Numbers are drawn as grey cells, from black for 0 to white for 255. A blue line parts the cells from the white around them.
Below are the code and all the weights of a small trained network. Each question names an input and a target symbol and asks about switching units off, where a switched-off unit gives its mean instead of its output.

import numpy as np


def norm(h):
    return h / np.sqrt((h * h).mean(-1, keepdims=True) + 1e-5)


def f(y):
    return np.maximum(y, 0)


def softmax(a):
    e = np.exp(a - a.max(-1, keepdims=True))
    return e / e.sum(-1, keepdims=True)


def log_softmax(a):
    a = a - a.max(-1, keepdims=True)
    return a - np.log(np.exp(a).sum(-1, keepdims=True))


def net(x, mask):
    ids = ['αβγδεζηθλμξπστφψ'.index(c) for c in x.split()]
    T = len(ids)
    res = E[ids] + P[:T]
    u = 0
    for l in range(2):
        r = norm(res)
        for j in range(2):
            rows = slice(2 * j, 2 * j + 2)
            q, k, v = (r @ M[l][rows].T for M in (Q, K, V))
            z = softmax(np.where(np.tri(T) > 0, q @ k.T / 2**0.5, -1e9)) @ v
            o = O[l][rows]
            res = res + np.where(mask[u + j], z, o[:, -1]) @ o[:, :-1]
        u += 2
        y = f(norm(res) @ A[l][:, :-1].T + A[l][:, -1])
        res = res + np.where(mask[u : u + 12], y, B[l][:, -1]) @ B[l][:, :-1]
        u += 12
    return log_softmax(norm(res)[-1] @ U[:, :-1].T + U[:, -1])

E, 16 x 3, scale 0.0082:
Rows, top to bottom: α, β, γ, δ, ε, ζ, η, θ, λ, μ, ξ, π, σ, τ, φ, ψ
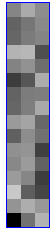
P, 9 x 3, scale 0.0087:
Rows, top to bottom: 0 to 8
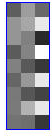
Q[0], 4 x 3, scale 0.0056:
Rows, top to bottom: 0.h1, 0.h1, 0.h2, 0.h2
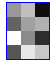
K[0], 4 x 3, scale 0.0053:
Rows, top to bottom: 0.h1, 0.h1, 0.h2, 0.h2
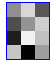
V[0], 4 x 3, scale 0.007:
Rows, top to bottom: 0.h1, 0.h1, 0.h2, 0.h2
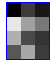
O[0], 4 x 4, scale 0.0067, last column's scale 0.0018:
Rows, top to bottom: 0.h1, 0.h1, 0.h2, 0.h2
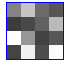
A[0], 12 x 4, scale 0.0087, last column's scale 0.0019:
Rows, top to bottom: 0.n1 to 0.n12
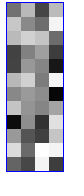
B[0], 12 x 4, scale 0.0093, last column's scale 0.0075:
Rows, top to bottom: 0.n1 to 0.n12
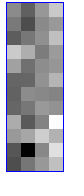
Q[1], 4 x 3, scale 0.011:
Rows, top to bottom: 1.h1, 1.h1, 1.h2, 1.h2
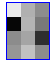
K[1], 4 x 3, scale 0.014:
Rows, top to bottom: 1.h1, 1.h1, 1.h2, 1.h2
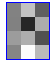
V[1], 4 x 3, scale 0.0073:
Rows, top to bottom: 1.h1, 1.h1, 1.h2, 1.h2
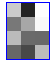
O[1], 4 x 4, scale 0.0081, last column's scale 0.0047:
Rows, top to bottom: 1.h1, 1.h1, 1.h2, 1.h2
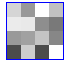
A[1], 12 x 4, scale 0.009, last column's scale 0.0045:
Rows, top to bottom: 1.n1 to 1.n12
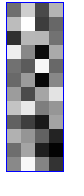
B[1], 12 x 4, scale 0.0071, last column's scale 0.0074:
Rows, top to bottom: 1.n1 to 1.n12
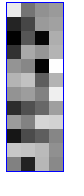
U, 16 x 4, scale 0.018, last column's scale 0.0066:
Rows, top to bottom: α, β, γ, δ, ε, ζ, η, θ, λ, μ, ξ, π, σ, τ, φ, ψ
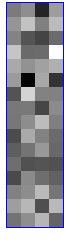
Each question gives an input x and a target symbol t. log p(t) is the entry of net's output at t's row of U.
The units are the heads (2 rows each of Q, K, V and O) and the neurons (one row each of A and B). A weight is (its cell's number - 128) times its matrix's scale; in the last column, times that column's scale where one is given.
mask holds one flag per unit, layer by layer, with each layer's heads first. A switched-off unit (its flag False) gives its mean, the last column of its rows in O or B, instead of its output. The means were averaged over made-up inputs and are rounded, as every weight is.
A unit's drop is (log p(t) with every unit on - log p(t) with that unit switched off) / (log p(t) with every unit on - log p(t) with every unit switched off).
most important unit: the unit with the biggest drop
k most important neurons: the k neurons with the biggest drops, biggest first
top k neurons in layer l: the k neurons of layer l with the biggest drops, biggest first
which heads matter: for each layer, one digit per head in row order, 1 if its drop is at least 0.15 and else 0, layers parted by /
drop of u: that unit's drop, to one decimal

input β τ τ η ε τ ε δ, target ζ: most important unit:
0.h2
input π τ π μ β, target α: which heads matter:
11 / 10
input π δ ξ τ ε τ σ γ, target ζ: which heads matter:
11 / 10
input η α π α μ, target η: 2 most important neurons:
(0.n11 1.n4)
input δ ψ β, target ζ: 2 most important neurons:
(0.n9 0.n11)
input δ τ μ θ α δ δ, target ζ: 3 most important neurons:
(0.n9 0.n1 0.n11)
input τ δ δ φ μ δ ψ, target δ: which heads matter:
00 / 10
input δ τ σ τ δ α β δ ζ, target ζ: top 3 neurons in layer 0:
(0.n9 0.n1 0.n11)
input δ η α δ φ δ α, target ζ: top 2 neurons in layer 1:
(1.n5 1.n9)
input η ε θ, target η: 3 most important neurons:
(0.n11 1.n4 0.n10)
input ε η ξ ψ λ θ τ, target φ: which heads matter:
11 / 00
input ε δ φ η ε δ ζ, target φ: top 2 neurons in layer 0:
(0.n10 0.n11)
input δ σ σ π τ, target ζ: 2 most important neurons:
(0.n9 0.n1)
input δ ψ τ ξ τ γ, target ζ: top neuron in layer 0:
(0.n11)
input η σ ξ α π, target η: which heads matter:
11 / 00
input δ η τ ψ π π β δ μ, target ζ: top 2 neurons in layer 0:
(0.n9 0.n1)
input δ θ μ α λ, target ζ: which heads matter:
01 / 10
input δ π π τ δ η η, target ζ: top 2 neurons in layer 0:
(0.n9 0.n1)
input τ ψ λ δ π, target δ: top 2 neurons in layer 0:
(0.n9 0.n10)
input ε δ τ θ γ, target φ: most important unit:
0.h1
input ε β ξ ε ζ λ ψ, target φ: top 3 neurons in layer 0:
(0.n10 0.n11 0.n12)
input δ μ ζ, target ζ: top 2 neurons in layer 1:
(1.n5 1.n9)
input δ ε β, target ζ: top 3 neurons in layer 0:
(0.n9 0.n1 0.n11)
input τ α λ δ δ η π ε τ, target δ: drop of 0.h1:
0.2
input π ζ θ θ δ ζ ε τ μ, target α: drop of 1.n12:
0.0
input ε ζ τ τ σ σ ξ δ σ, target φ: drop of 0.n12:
0.1
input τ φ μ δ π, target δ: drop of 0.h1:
0.1
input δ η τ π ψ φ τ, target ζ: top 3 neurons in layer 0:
(0.n9 0.n11 0.n1)
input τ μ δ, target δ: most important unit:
0.n10
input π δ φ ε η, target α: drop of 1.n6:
0.4
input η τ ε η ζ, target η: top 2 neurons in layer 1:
(1.n4 1.n6)
